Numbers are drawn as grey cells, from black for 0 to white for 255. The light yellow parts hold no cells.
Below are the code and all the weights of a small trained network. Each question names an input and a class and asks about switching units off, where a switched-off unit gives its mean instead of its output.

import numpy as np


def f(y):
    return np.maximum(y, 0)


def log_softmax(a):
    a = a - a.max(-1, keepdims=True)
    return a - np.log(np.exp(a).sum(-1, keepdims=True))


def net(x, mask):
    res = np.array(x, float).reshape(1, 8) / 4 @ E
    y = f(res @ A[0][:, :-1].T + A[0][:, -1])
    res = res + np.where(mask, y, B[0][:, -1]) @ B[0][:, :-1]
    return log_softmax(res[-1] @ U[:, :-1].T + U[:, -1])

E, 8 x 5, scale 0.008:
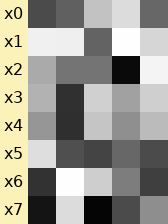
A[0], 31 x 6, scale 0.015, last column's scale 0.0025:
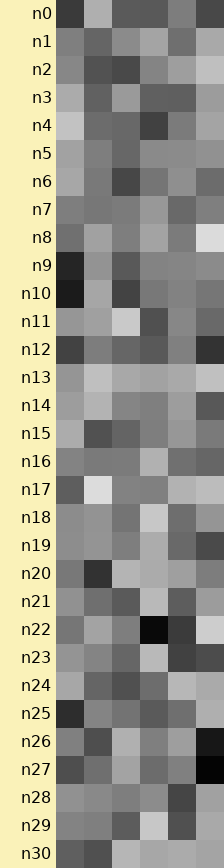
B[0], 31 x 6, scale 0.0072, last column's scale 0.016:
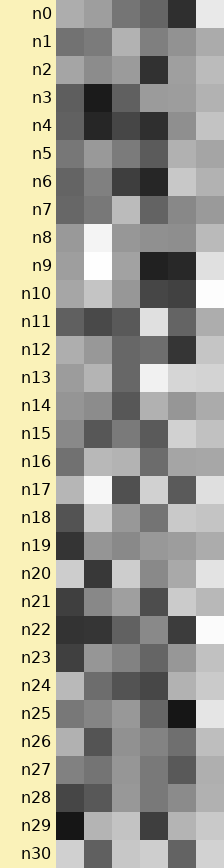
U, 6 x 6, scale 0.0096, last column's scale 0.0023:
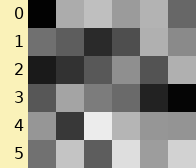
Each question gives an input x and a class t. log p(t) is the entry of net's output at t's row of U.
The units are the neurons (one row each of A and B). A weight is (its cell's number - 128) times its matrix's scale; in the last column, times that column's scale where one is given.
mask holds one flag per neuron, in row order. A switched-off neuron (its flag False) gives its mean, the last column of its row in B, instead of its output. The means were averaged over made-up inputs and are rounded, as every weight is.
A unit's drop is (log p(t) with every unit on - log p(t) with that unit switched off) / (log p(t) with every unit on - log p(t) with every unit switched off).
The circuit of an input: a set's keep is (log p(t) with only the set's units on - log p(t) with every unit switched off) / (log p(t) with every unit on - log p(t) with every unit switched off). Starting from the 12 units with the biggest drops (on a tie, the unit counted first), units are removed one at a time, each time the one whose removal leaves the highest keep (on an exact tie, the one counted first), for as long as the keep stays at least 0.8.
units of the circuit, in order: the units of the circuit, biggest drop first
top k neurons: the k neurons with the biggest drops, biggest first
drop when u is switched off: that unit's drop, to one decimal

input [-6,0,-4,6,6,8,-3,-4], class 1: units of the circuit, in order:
[n4]
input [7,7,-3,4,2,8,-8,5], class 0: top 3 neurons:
[n29, n18, n21]
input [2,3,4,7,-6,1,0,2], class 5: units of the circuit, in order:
[n22, n13]
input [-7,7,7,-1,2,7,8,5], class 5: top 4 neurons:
[n17, n13, n14, n15]
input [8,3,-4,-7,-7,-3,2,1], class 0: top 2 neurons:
[n29, n18]
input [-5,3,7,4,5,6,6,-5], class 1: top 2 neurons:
[n4, n24]
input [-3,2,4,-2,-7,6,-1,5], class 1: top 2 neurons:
[n6, n4]
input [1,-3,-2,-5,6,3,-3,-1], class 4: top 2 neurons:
[n22, n6]
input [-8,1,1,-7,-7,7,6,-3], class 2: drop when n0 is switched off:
-0.1
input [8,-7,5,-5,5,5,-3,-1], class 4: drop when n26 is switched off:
0.1
